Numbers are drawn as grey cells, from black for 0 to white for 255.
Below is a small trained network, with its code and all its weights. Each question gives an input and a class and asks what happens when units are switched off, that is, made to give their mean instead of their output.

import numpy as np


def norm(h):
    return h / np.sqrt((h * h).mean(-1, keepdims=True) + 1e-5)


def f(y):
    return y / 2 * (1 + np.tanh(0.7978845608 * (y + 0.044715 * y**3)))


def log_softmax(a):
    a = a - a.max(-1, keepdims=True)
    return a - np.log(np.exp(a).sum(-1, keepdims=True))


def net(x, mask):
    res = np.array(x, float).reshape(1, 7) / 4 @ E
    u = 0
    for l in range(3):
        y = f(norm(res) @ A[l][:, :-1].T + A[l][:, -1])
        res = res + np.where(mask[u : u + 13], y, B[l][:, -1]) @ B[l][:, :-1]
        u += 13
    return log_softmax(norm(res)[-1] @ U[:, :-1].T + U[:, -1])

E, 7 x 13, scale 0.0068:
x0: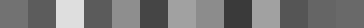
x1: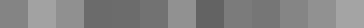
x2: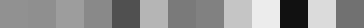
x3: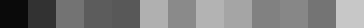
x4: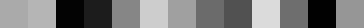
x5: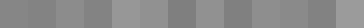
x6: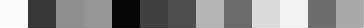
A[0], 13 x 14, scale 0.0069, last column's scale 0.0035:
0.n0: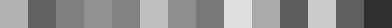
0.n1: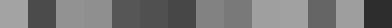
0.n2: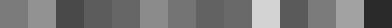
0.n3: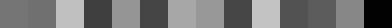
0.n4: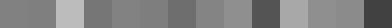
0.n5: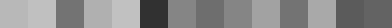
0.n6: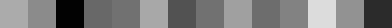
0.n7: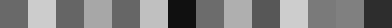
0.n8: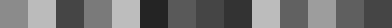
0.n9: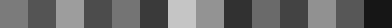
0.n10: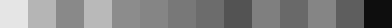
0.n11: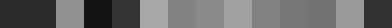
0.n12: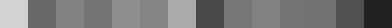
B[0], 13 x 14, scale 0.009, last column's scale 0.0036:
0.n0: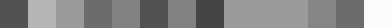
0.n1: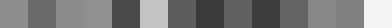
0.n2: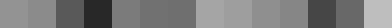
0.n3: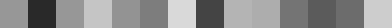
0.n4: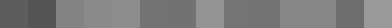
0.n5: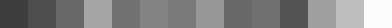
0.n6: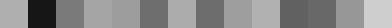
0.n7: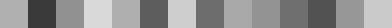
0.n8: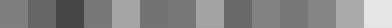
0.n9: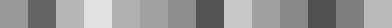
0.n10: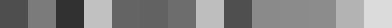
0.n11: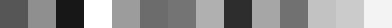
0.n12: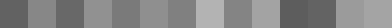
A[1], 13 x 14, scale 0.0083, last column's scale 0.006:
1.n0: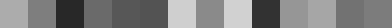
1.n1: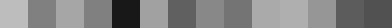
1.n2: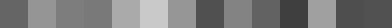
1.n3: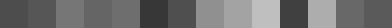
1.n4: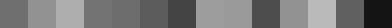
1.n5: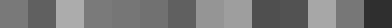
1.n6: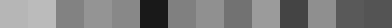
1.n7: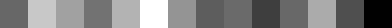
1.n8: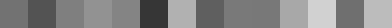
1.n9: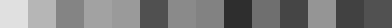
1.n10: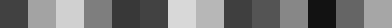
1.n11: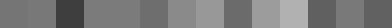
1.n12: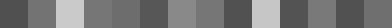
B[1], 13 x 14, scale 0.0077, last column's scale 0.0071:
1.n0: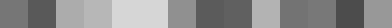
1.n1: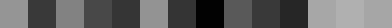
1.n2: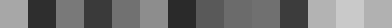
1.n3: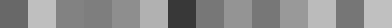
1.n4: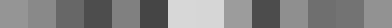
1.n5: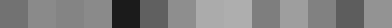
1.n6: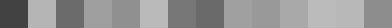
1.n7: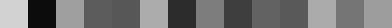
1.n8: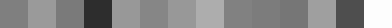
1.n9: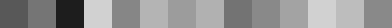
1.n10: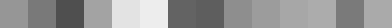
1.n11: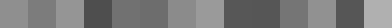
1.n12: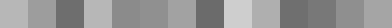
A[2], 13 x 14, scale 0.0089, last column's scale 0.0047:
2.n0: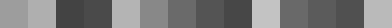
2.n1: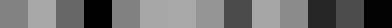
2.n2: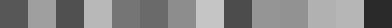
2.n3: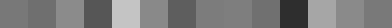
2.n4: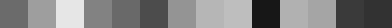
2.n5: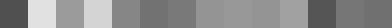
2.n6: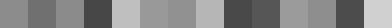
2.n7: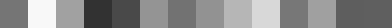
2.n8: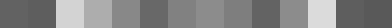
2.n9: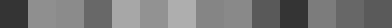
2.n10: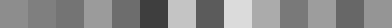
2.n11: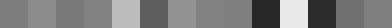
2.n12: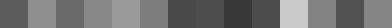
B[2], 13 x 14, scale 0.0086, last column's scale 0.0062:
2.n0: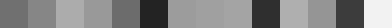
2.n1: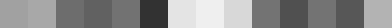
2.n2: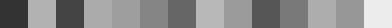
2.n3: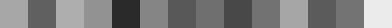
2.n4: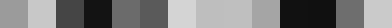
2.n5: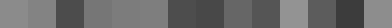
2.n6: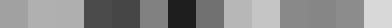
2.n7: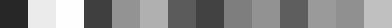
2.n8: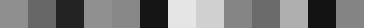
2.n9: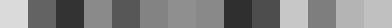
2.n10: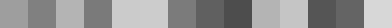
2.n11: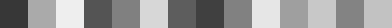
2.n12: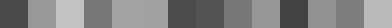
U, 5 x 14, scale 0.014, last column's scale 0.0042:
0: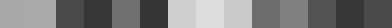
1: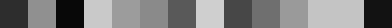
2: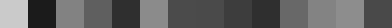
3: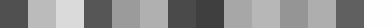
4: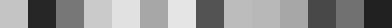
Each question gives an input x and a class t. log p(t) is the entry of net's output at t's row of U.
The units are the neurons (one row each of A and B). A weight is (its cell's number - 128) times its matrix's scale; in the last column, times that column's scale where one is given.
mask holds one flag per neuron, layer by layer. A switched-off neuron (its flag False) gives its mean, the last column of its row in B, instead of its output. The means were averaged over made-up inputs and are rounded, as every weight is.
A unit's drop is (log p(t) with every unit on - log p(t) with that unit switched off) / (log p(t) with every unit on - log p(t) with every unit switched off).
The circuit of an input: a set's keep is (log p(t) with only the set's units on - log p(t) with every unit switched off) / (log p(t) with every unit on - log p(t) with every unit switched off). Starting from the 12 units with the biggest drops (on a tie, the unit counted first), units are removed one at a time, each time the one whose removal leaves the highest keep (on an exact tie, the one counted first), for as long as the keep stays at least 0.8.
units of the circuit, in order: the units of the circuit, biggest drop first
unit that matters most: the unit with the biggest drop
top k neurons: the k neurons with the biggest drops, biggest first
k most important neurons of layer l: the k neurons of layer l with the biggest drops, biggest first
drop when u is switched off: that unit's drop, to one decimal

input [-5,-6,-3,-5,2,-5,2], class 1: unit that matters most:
0.n10
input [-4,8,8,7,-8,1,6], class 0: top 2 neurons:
(2.n8 2.n4)
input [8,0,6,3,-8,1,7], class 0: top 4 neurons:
(2.n8 2.n4 1.n8 1.n5)
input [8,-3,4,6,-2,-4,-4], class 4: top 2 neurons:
(0.n9 0.n3)
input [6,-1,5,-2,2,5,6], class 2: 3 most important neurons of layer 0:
(0.n1 0.n7 0.n6)
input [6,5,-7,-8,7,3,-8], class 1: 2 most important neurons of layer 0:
(0.n8 0.n1)
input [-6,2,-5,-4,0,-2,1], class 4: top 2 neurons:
(0.n7 0.n6)
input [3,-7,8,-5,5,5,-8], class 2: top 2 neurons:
(1.n2 2.n3)
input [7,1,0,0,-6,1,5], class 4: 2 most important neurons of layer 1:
(1.n12 1.n10)
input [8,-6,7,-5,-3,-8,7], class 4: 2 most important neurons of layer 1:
(1.n12 1.n2)
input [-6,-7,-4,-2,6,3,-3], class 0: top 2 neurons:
(2.n1 2.n0)
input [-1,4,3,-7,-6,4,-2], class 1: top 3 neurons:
(0.n10 2.n2 1.n6)
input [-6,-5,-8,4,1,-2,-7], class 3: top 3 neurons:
(2.n11 0.n1 0.n7)
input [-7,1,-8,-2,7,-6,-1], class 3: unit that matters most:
2.n11
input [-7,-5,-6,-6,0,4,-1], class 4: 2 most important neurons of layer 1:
(1.n0 1.n3)
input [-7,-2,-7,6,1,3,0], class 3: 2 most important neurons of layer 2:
(2.n11 2.n8)
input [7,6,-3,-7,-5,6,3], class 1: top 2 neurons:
(0.n10 1.n9)
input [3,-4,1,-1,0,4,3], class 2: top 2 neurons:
(0.n1 1.n1)
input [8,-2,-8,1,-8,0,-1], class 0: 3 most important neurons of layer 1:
(1.n8 1.n5 1.n0)
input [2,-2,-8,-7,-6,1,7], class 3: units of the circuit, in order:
(2.n11)
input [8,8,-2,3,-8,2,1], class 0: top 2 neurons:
(2.n4 1.n8)
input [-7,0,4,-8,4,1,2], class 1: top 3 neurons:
(0.n10 0.n5 2.n2)
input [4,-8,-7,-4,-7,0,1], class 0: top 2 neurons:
(2.n4 2.n8)
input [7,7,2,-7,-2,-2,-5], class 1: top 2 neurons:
(0.n8 0.n10)
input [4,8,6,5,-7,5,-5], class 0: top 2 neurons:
(2.n8 2.n4)
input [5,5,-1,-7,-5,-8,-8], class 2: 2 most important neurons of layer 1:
(1.n2 1.n7)
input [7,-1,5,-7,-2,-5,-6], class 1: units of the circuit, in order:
(1.n9)
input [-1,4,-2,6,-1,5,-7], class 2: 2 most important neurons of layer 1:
(1.n7 1.n2)
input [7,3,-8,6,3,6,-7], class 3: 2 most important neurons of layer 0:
(0.n1 0.n5)
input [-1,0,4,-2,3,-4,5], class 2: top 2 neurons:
(1.n1 0.n1)
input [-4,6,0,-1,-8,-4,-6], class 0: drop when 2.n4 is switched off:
0.1
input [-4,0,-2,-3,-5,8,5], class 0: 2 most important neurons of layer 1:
(1.n8 1.n2)
